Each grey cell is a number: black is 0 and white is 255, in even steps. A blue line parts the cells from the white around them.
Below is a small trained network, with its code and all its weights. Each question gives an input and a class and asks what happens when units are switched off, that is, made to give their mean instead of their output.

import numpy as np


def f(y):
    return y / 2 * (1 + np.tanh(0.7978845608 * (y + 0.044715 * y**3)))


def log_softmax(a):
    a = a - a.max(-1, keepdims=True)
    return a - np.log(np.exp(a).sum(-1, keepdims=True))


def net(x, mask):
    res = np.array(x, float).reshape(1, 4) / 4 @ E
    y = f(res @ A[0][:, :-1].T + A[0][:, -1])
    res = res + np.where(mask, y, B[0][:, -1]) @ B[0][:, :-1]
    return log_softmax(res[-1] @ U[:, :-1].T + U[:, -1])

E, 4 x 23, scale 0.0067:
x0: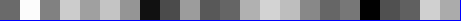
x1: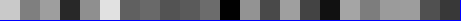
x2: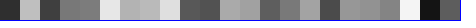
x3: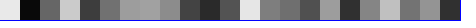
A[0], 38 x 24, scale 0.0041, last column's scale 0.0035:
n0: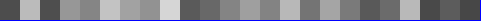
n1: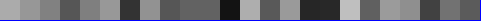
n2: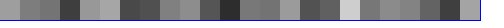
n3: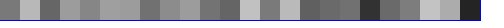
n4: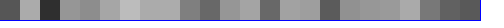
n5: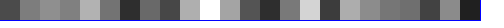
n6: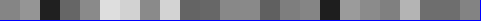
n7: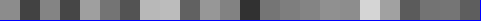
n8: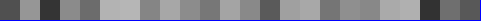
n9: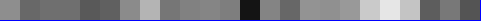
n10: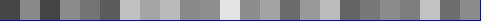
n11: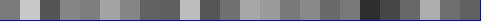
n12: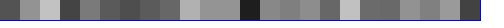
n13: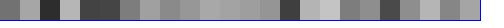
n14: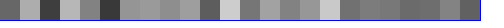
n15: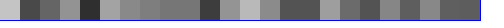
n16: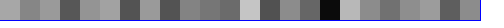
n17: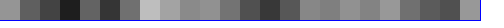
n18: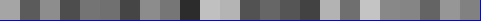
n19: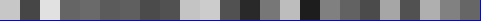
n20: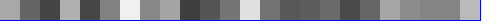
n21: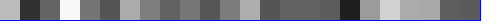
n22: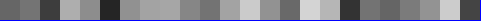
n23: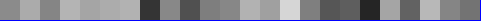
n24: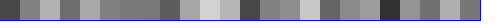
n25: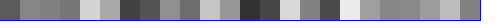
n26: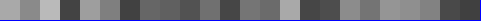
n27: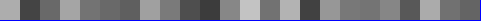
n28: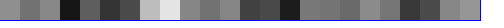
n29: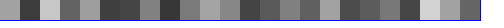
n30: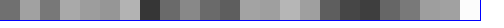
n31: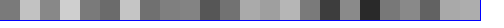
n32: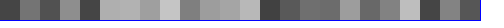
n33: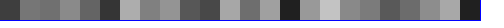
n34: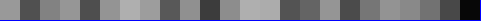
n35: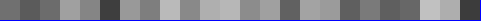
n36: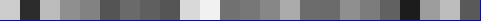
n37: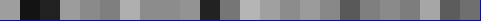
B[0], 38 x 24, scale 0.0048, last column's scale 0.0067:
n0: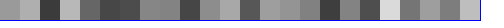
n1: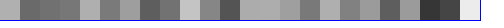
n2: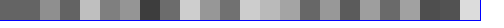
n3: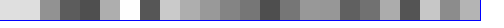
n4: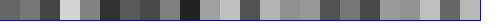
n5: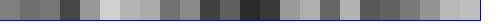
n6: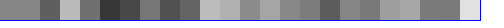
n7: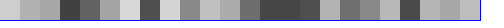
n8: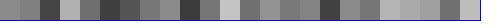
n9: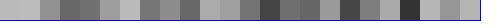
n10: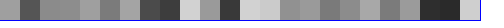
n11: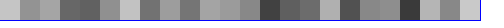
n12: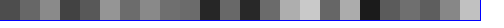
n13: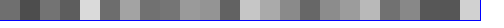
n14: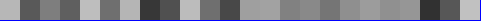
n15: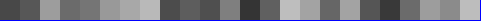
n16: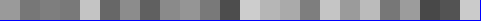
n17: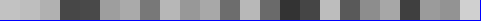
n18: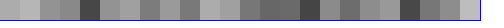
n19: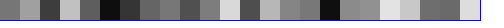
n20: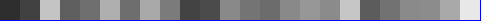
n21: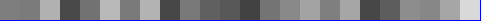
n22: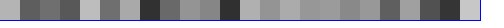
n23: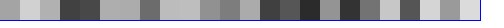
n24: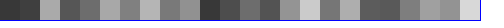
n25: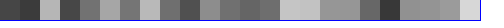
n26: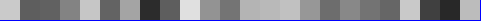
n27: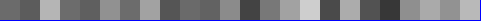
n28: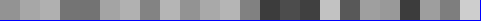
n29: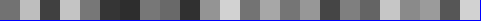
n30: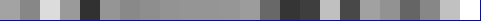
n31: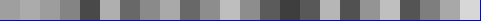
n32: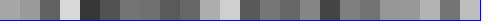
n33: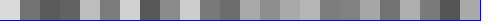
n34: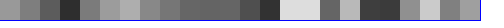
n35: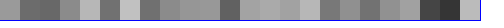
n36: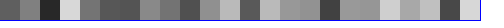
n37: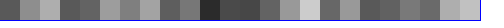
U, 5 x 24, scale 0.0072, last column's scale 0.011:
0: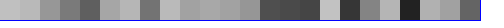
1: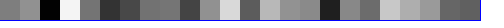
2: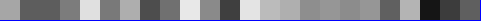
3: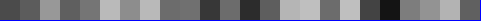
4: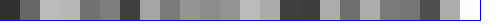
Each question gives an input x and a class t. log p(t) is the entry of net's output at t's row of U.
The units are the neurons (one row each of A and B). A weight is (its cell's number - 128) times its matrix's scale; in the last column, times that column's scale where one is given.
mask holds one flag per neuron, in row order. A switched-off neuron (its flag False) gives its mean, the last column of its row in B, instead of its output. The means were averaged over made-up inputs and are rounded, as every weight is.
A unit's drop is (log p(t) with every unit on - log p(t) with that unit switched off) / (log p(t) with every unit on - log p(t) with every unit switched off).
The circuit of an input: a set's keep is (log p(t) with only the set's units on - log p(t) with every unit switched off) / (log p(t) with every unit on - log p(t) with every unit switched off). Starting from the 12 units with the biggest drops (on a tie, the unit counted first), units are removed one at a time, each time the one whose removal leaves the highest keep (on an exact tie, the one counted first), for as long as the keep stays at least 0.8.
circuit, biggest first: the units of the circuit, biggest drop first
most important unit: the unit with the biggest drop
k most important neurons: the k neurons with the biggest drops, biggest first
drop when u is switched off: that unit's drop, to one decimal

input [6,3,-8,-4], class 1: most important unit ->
n19
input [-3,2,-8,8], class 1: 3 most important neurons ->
[n19, n29, n36]
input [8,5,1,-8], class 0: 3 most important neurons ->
[n23, n30, n11]
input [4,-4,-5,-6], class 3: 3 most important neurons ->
[n24, n12, n25]
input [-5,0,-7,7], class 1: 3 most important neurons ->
[n19, n29, n36]
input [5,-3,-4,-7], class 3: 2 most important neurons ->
[n12, n24]
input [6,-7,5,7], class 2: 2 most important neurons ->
[n10, n22]
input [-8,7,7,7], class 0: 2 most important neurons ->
[n17, n7]
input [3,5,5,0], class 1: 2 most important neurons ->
[n0, n6]
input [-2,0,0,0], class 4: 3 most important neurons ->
[n23, n3, n11]
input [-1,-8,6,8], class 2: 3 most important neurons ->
[n10, n22, n14]
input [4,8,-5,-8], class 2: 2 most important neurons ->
[n26, n2]
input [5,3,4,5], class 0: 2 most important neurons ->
[n23, n31]
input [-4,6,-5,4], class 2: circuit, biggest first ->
[n26]
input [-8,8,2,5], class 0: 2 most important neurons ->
[n17, n7]
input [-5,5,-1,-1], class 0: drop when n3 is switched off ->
-0.1
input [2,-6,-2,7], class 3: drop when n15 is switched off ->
0.2
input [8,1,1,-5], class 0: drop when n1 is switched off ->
0.0
